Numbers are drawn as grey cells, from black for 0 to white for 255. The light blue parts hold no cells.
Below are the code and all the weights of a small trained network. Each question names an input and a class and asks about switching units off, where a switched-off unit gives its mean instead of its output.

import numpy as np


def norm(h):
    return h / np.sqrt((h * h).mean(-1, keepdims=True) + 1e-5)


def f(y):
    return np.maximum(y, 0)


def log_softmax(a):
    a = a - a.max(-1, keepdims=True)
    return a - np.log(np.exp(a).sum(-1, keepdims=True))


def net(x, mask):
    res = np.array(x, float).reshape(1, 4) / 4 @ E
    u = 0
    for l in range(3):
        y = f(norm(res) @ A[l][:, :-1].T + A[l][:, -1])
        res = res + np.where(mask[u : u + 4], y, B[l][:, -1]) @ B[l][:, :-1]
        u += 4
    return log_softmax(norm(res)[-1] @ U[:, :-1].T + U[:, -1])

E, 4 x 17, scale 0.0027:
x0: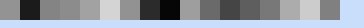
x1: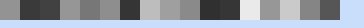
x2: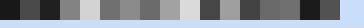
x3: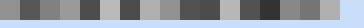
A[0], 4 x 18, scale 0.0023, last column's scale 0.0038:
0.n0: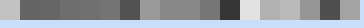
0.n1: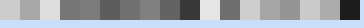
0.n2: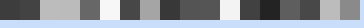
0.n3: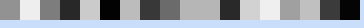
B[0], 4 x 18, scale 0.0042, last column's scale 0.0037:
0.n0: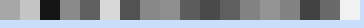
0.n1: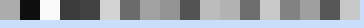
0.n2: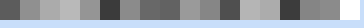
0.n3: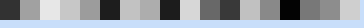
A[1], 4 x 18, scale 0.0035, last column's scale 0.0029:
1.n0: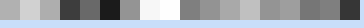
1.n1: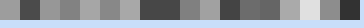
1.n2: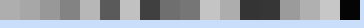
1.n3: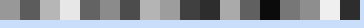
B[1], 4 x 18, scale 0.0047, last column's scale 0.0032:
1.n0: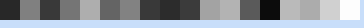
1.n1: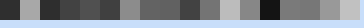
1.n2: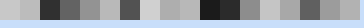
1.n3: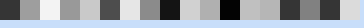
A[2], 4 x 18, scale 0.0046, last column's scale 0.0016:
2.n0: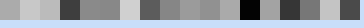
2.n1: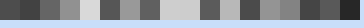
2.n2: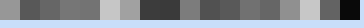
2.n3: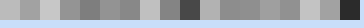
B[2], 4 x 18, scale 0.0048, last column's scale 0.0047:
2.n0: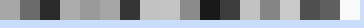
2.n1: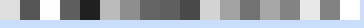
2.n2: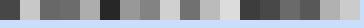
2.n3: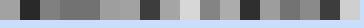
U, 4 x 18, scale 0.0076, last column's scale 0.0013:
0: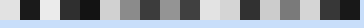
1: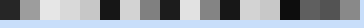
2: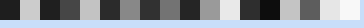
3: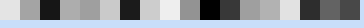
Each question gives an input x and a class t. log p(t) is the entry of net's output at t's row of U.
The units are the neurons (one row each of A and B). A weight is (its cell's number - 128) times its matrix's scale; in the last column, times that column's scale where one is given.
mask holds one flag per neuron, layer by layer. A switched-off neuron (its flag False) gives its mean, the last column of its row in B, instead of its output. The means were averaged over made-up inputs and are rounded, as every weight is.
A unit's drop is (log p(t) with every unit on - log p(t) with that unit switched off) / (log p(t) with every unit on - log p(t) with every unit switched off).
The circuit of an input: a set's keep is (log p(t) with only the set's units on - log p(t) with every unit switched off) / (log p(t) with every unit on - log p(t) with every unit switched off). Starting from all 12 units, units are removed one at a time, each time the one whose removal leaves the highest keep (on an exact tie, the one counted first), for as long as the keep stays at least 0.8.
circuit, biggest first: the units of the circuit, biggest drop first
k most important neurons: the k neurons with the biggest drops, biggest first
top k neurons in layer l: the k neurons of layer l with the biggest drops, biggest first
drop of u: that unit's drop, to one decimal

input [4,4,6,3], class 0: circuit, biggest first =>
2.n1
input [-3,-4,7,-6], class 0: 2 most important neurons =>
2.n1; 1.n3
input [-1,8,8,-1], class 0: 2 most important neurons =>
2.n1; 2.n0
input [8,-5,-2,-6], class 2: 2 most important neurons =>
1.n1; 2.n2
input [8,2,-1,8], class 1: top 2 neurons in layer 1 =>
1.n3; 1.n0
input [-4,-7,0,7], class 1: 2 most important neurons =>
1.n3; 0.n2
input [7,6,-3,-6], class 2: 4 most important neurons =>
2.n2; 1.n3; 0.n2; 1.n1
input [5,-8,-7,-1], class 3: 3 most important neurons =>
2.n0; 1.n2; 2.n1
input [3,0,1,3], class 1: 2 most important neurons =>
1.n0; 0.n1
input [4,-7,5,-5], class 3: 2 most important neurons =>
2.n0; 1.n2
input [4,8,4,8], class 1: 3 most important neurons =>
1.n3; 2.n0; 0.n2
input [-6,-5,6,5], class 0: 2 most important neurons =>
2.n1; 0.n3
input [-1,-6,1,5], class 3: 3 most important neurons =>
2.n0; 1.n2; 0.n3
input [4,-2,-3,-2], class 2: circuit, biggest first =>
2.n2
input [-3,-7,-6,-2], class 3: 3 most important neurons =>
2.n0; 2.n1; 1.n2
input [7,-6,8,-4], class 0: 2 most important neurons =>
2.n1; 1.n0
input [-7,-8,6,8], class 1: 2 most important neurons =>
1.n3; 0.n2
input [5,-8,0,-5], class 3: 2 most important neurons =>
2.n0; 1.n2
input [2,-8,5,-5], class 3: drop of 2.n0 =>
0.8
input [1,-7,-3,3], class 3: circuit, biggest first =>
2.n0
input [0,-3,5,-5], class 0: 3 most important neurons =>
2.n1; 1.n3; 0.n2
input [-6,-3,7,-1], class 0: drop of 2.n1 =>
1.5
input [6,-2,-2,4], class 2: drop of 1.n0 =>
0.0
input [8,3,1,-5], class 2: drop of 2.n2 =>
0.1
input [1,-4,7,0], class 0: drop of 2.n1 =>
1.8
